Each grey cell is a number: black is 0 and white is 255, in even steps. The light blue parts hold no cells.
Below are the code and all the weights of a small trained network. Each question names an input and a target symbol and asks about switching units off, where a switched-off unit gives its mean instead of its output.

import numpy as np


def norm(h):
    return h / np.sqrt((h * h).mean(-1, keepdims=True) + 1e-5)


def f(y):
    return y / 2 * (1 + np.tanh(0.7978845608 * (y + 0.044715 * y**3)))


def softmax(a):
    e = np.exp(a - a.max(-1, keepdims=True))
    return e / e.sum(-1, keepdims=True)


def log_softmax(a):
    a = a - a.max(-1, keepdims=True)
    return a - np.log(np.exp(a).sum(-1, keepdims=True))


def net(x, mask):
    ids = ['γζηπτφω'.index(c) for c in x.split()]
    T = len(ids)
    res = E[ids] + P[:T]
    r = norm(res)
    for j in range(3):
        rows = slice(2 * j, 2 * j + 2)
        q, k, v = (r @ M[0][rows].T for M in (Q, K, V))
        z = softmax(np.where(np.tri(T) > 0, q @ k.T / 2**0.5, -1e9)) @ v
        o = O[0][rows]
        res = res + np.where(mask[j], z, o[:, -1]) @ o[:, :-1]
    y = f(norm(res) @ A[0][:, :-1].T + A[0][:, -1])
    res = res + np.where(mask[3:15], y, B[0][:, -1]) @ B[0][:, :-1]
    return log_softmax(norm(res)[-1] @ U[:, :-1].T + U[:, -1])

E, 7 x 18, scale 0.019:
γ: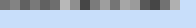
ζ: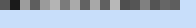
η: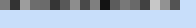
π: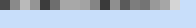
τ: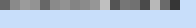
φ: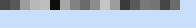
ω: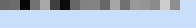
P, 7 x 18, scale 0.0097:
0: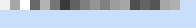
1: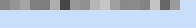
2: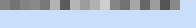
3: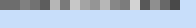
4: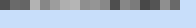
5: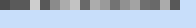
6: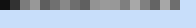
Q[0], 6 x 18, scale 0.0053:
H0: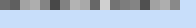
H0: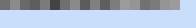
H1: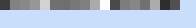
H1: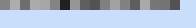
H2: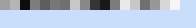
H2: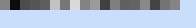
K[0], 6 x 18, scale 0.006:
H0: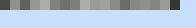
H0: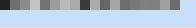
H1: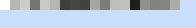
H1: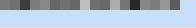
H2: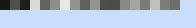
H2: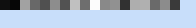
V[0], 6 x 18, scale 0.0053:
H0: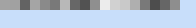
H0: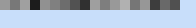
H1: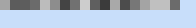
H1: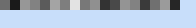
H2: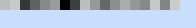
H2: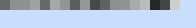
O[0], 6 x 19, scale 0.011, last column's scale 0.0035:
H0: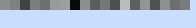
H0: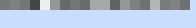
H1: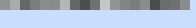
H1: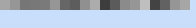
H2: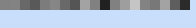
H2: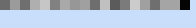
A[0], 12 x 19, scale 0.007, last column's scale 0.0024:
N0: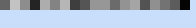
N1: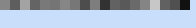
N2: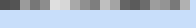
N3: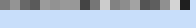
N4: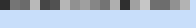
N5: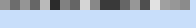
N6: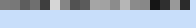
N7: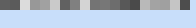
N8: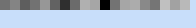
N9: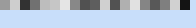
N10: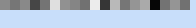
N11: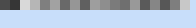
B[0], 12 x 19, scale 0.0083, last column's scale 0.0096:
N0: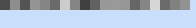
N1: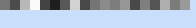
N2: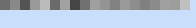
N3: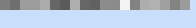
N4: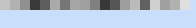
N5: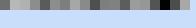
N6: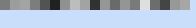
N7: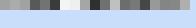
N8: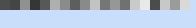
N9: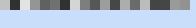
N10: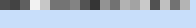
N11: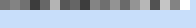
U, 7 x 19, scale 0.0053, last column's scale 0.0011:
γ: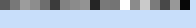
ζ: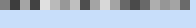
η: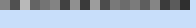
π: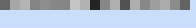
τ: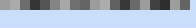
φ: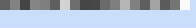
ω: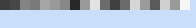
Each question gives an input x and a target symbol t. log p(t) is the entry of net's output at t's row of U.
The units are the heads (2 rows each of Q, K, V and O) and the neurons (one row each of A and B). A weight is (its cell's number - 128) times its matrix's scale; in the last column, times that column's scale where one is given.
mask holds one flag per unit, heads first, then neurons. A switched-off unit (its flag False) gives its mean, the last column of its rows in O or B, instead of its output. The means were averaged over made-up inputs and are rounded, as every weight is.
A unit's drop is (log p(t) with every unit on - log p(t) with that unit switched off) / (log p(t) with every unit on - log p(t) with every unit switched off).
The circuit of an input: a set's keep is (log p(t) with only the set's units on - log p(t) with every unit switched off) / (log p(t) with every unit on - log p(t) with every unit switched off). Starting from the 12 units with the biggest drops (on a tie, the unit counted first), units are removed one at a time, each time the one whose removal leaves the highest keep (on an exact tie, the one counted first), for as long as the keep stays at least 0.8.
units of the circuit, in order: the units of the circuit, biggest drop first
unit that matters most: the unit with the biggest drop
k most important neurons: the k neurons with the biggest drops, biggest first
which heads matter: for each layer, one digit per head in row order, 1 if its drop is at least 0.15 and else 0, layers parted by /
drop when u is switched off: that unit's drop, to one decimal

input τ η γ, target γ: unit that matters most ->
N6
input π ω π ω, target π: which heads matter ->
110
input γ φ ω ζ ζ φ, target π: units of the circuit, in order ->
[H1; H2; N5; N4]
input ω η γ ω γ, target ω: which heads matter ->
010
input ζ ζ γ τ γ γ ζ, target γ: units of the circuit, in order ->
[N6; H0]
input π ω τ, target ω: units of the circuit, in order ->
[H2; N2]
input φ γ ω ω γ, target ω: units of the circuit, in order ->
[H1; H0; N8]
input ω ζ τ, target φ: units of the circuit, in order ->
[H1; H2; N0]
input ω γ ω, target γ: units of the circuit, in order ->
[H1; N9; H0; N11]
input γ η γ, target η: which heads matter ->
011
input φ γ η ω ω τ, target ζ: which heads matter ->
011
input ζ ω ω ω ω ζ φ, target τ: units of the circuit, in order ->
[H1; H2; N10]
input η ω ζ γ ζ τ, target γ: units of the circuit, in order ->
[H1; N6]
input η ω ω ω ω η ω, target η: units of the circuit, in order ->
[H2; H0]
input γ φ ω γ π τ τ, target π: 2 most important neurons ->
[N7; N5]
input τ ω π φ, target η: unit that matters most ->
H2
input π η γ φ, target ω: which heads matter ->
001
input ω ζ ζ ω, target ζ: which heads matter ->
110
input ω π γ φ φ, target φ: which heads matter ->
011
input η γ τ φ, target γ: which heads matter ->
010
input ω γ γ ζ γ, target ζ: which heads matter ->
011
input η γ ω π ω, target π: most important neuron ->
[N4]
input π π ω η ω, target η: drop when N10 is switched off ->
-0.1
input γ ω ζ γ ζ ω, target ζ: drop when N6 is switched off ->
0.1
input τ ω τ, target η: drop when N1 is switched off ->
0.0
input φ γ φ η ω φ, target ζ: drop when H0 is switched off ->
-0.1
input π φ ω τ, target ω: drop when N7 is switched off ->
0.2
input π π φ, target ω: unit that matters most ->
H2
